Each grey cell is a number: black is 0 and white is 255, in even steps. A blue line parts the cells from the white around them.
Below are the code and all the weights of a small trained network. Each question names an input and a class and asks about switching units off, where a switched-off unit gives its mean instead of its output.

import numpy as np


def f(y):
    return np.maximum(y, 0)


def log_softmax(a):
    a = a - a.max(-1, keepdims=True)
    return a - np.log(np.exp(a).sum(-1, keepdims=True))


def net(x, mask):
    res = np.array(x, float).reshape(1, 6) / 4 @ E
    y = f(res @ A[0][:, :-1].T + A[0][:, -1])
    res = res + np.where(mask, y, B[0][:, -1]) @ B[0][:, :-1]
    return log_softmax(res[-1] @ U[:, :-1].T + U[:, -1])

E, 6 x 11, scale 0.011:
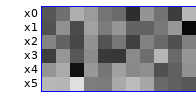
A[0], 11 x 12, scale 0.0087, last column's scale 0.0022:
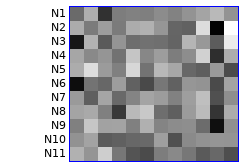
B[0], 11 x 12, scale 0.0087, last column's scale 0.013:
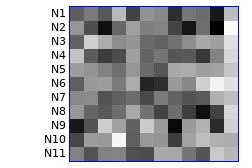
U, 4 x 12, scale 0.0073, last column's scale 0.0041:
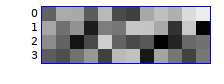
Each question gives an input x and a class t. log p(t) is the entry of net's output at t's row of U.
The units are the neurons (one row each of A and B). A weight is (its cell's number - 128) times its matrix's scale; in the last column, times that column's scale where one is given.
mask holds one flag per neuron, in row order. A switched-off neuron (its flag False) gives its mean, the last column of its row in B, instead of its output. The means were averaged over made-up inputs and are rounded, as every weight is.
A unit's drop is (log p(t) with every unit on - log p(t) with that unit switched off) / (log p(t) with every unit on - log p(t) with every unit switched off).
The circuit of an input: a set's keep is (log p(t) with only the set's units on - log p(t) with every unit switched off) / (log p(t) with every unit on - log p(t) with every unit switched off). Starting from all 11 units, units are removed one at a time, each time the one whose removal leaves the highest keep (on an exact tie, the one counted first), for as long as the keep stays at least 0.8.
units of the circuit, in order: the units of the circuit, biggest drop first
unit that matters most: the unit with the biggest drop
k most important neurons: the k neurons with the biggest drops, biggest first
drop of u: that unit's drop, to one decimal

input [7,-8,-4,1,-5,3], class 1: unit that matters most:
N6
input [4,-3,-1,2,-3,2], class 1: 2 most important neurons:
N6, N3
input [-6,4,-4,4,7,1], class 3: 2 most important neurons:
N9, N10
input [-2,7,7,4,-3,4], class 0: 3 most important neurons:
N6, N3, N1
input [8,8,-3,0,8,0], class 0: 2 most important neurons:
N2, N6
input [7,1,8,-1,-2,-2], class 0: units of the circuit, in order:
N2, N8
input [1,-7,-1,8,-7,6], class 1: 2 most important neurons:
N11, N6
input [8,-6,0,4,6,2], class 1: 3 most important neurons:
N2, N6, N3
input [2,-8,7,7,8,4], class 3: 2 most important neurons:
N1, N6
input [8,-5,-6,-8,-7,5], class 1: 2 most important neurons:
N11, N5
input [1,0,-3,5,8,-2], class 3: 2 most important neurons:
N1, N5
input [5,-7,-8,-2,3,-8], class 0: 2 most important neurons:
N2, N8
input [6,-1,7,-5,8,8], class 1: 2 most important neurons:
N2, N8
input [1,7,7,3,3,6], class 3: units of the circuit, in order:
N9
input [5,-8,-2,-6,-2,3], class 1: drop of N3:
0.3
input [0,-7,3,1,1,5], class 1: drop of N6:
0.2
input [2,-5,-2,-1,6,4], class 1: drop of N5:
-0.1
